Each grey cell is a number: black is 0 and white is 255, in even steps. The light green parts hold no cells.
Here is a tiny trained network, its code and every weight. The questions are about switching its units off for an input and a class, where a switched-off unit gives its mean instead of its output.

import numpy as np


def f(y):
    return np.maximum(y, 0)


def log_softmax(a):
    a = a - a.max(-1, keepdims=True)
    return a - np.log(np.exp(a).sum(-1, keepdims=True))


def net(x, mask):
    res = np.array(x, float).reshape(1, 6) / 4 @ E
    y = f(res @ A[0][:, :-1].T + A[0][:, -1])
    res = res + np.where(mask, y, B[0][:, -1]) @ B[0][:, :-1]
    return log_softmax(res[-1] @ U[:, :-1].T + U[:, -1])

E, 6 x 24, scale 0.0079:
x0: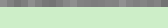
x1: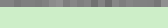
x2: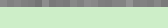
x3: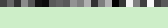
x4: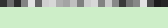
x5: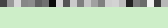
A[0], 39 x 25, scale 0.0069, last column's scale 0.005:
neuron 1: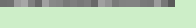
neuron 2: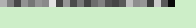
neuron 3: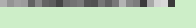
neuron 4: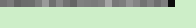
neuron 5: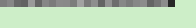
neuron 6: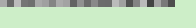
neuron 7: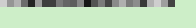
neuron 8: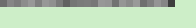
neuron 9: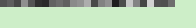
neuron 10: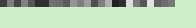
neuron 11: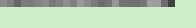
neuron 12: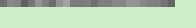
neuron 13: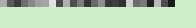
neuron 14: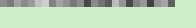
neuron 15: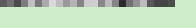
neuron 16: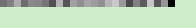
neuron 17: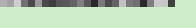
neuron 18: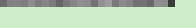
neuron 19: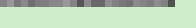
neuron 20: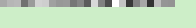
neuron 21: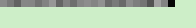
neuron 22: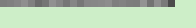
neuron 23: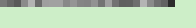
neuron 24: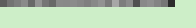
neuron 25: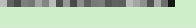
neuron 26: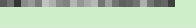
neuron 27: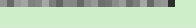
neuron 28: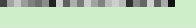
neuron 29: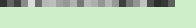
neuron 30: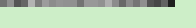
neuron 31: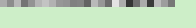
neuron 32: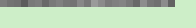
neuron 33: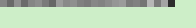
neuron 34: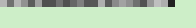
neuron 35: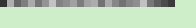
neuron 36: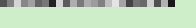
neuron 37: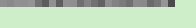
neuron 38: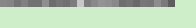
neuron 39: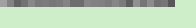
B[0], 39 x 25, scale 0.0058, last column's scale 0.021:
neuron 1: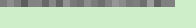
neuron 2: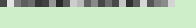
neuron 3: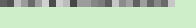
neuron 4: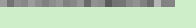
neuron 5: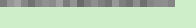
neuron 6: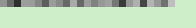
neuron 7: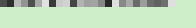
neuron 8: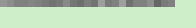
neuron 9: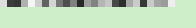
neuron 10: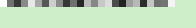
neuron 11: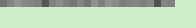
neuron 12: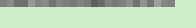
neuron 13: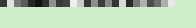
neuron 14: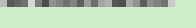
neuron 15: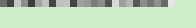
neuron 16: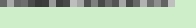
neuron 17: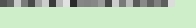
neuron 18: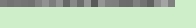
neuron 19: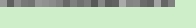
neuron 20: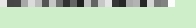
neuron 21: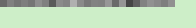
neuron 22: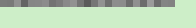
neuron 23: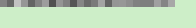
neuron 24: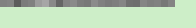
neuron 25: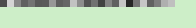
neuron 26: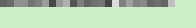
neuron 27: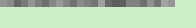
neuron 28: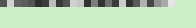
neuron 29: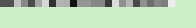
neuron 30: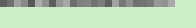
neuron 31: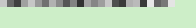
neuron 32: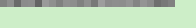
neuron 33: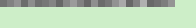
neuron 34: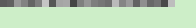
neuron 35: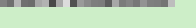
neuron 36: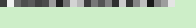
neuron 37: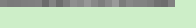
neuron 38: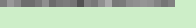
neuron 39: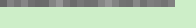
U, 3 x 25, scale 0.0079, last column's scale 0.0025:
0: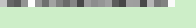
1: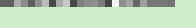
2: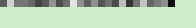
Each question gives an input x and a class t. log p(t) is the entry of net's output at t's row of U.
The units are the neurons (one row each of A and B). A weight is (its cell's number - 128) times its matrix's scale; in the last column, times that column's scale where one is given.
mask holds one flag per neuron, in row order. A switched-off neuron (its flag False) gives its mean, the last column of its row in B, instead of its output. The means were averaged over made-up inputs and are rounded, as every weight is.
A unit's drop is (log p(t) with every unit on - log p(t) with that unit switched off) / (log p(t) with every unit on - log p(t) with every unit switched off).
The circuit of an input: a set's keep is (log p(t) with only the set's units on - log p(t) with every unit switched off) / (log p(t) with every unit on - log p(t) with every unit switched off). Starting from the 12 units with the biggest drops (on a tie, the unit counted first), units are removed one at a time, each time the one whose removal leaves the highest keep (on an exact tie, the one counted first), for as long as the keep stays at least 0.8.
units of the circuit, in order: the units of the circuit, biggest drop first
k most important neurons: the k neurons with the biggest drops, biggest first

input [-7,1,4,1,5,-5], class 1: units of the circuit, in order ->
(neuron 29)
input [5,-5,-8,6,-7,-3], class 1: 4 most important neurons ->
(neuron 7; neuron 17; neuron 20; neuron 3)
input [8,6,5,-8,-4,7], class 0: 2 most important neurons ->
(neuron 20; neuron 31)
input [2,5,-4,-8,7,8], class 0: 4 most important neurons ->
(neuron 20; neuron 31; neuron 13; neuron 14)
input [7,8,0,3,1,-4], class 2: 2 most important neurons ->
(neuron 20; neuron 13)
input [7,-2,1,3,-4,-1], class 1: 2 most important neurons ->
(neuron 20; neuron 31)
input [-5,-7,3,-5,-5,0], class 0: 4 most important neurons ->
(neuron 20; neuron 31; neuron 29; neuron 15)
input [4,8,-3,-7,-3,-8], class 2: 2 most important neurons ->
(neuron 13; neuron 2)
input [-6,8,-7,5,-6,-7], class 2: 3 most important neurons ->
(neuron 13; neuron 2; neuron 25)
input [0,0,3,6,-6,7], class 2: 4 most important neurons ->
(neuron 36; neuron 28; neuron 20; neuron 16)
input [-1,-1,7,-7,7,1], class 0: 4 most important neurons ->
(neuron 20; neuron 31; neuron 14; neuron 7)
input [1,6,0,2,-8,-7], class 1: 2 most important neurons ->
(neuron 7; neuron 17)
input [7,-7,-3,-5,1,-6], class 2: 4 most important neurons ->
(neuron 13; neuron 2; neuron 10; neuron 9)
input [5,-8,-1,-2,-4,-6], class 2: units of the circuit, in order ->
(neuron 13)
